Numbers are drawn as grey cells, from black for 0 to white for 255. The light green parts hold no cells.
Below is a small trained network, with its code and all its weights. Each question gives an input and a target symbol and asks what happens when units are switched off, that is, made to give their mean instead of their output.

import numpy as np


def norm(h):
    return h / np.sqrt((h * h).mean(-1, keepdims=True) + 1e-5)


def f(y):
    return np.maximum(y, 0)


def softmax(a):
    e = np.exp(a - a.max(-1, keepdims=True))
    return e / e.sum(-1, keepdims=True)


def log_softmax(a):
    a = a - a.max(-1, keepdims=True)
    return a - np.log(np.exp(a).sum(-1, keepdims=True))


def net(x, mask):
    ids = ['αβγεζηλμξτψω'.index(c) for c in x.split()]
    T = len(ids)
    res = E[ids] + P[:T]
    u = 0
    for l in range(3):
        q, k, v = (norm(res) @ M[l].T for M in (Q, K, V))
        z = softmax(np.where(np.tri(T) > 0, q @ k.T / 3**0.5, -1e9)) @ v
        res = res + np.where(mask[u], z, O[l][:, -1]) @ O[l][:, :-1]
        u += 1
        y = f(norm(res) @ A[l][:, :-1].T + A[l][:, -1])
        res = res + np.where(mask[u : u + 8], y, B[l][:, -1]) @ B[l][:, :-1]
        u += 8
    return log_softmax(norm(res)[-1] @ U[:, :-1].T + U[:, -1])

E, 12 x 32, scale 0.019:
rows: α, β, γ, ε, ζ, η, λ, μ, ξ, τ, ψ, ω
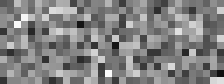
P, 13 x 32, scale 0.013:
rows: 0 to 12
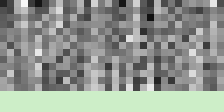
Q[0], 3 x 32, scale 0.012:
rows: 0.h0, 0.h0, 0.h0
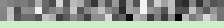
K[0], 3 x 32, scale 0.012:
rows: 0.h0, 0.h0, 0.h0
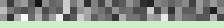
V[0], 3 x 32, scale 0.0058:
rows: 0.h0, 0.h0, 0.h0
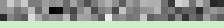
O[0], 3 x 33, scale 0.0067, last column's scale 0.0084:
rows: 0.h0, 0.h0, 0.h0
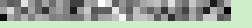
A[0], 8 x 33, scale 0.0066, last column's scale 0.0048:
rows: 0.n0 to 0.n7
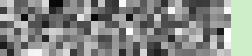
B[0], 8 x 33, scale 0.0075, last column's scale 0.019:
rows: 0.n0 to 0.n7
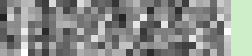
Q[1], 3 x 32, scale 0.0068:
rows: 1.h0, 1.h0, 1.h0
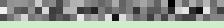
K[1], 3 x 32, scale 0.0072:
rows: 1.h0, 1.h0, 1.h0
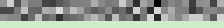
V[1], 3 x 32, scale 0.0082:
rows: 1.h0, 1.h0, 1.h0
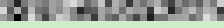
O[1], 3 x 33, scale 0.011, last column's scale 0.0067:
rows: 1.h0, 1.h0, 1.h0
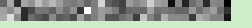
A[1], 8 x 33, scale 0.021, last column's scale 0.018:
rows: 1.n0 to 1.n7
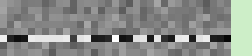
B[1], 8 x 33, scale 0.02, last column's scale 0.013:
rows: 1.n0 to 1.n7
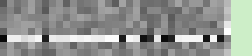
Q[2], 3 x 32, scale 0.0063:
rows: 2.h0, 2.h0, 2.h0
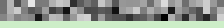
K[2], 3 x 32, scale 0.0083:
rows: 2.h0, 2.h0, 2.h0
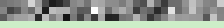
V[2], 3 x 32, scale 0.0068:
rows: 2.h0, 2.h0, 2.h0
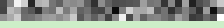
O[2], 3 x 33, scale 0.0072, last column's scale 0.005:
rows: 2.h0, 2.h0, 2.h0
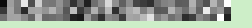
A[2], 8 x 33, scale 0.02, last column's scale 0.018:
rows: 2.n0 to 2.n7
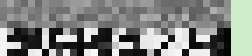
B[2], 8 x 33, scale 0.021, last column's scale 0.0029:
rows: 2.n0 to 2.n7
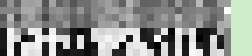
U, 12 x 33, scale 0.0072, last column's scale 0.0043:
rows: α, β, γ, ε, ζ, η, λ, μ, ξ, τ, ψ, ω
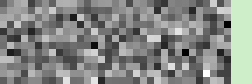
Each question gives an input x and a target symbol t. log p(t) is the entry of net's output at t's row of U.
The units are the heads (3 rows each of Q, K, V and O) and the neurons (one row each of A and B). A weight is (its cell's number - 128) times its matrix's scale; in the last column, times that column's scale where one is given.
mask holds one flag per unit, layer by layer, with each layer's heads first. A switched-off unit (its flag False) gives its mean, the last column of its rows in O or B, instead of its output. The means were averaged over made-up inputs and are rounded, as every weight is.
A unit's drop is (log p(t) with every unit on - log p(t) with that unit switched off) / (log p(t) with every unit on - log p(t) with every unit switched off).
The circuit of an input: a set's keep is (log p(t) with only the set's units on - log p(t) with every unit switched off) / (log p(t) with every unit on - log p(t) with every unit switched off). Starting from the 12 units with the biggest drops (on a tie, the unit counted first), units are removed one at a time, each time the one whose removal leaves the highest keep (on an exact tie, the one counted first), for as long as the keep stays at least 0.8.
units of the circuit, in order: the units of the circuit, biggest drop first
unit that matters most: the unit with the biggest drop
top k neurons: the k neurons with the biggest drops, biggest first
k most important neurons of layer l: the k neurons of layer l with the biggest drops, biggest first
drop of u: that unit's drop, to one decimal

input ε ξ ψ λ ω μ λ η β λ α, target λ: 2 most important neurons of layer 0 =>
(0.n6; 0.n3)
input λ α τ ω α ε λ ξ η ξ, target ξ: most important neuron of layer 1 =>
(1.n3)
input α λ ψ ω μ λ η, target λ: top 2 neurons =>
(1.n0; 0.n6)
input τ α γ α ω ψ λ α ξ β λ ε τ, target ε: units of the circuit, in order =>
(0.h0; 1.h0)
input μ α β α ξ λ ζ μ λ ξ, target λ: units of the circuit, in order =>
(0.h0; 1.n0)
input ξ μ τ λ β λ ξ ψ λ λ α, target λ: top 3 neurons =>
(1.n0; 0.n6; 1.n3)
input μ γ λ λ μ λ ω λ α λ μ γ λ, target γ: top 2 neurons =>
(1.n0; 0.n0)
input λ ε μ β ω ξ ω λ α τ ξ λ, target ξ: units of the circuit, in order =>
(1.h0; 0.n1)
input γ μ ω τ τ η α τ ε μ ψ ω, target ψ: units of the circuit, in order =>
(0.h0; 1.n6)
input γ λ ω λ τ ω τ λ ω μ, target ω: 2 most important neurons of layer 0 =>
(0.n2; 0.n4)
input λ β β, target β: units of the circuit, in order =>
(0.h0; 1.h0; 0.n5)
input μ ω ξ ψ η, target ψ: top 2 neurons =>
(1.n6; 0.n7)
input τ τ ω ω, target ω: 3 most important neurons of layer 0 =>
(0.n2; 0.n4; 0.n5)
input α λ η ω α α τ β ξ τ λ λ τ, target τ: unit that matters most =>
1.h0
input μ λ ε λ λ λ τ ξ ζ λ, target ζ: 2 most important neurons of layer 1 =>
(1.n3; 1.n1)
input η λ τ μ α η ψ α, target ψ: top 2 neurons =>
(1.n6; 0.n3)
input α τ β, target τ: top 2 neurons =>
(1.n4; 1.n3)
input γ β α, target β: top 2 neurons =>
(0.n5; 1.n2)
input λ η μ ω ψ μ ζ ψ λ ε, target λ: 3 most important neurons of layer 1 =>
(1.n0; 1.n3; 1.n4)
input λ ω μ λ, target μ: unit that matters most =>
0.n5
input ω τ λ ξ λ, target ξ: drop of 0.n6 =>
0.1
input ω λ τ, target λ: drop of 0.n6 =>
0.2
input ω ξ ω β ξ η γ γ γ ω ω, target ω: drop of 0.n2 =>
0.4
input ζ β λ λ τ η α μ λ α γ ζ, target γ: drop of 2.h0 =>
0.2
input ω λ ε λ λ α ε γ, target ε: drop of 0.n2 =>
0.1
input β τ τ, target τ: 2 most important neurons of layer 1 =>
(1.n4; 1.n3)
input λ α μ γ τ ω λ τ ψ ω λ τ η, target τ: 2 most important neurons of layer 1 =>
(1.n4; 1.n3)
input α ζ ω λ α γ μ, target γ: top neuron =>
(1.n3)
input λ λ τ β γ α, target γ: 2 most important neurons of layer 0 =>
(0.n3; 0.n5)
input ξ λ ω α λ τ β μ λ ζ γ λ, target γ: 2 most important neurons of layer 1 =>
(1.n0; 1.n1)
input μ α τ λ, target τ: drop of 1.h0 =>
0.2
